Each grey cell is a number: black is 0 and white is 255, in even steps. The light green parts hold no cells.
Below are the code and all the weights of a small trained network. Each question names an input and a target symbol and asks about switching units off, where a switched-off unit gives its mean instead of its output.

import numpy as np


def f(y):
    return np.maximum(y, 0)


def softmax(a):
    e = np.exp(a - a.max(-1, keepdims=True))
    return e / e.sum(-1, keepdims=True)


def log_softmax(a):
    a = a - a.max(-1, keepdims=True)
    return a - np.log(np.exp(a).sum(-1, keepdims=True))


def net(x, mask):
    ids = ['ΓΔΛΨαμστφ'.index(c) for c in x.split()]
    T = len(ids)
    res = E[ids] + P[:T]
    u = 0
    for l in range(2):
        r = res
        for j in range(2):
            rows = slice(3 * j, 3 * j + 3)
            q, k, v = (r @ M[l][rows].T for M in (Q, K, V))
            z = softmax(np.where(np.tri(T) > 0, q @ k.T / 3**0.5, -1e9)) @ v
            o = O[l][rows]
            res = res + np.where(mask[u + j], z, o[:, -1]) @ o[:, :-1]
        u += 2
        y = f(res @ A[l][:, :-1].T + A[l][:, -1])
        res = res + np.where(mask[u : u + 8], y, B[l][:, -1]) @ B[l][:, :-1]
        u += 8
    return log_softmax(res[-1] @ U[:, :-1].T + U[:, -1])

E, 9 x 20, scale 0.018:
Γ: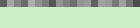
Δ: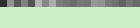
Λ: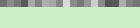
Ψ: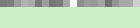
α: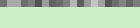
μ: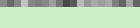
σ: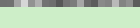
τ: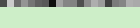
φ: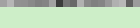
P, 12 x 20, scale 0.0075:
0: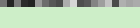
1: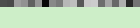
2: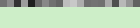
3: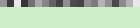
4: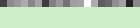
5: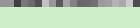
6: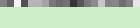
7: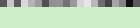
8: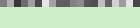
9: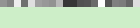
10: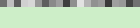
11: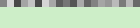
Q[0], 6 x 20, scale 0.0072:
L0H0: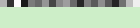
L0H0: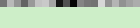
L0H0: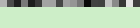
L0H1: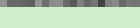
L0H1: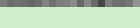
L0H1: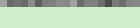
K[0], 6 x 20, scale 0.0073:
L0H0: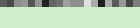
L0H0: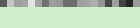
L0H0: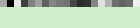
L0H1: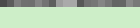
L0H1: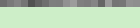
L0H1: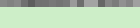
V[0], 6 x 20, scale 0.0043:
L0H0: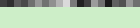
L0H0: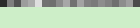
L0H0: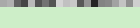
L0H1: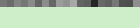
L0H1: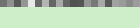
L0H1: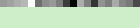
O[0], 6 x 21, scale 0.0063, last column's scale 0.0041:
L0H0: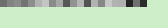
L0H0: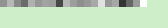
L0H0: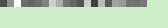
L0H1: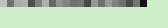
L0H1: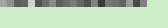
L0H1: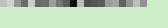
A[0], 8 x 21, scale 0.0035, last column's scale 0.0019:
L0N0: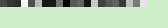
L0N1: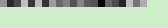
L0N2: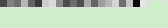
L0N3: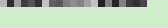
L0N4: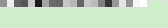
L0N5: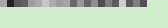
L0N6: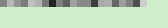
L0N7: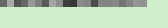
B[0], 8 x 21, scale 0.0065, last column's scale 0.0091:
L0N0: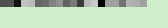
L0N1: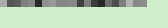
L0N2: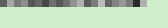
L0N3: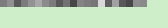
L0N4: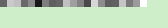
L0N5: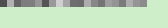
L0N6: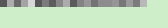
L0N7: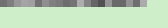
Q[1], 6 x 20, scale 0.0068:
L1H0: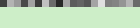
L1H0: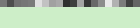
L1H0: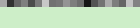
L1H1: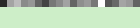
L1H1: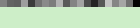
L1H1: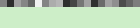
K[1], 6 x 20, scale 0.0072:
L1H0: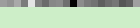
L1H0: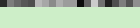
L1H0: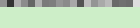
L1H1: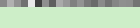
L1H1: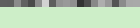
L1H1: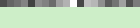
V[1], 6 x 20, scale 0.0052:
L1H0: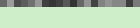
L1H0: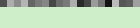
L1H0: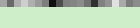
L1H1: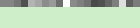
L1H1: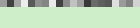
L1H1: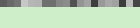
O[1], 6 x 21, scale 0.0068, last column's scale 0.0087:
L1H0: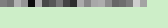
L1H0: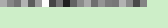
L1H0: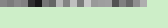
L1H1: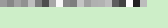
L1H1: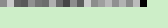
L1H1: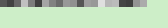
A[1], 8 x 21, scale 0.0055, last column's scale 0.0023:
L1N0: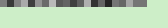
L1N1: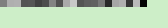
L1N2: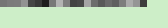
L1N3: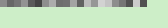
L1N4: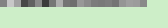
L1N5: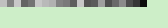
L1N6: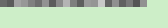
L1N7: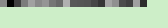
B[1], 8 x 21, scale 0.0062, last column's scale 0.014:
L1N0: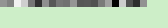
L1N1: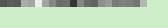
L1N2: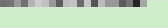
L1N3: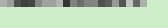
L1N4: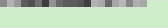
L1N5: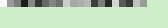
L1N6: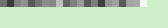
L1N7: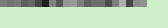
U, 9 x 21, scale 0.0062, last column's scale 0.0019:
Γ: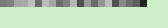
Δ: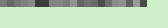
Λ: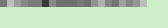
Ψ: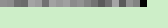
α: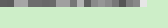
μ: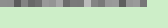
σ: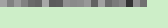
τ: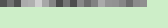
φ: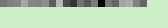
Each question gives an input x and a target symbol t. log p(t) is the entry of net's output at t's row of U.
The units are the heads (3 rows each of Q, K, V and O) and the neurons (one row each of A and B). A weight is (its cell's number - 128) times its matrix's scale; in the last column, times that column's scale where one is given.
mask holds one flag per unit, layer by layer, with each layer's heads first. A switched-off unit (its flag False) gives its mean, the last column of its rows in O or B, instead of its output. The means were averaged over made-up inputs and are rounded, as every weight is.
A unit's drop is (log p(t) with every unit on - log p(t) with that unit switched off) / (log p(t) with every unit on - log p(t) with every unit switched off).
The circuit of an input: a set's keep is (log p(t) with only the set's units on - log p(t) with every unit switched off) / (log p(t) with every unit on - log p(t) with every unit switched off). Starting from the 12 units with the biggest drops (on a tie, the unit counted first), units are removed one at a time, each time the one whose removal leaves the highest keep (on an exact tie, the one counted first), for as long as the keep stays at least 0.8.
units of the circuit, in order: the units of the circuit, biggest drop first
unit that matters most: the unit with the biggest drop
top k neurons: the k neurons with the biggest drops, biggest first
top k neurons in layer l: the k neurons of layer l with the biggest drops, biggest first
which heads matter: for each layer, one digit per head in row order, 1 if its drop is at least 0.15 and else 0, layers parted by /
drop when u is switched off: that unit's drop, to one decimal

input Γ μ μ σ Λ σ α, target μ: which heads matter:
00 / 01
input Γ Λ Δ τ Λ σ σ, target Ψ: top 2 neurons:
[L0N4; L1N5]
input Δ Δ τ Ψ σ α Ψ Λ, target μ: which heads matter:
00 / 11
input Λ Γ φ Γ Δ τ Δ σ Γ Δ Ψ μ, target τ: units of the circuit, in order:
[L0H0; L1H0; L1H1]
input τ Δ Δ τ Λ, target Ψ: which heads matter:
01 / 11
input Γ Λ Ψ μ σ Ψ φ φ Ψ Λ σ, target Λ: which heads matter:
10 / 01
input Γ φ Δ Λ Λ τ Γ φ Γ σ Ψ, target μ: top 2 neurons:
[L1N3; L0N4]
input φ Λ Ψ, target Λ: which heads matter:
00 / 01
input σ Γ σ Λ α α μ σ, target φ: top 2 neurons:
[L0N4; L0N0]
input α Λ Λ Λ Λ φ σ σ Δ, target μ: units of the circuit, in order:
[L1H1; L1N3; L1H0]
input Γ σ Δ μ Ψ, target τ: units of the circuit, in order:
[L1N1; L1H1]
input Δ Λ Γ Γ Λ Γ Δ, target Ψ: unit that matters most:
L0N4
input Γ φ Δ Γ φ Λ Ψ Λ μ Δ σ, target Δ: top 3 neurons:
[L1N7; L0N0; L0N4]
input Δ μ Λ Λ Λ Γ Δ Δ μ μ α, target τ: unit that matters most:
L1N1
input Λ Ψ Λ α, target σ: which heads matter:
01 / 11
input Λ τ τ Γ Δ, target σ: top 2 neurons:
[L0N4; L1N5]
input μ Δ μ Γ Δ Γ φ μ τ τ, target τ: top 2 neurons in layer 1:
[L1N1; L1N2]
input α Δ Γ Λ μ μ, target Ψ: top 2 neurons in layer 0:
[L0N4; L0N2]
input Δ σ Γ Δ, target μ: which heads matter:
10 / 01
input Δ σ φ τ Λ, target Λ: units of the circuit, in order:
[L1H1; L1N4; L0N4]
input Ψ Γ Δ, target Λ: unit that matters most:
L0N4
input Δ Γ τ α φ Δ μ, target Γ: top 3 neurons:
[L1N2; L1N0; L0N1]
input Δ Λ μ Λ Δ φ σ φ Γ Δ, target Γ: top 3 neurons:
[L1N2; L1N0; L0N1]
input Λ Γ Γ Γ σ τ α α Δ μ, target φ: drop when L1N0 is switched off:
0.1
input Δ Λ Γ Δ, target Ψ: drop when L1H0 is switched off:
0.5
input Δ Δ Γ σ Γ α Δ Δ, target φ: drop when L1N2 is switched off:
0.1
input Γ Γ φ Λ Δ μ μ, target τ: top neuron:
[L0N4]
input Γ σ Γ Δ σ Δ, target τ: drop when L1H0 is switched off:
0.3
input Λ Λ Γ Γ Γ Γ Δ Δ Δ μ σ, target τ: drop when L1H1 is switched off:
0.1
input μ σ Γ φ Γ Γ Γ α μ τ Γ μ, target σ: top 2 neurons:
[L0N4; L1N5]
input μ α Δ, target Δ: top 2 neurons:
[L1N7; L0N0]
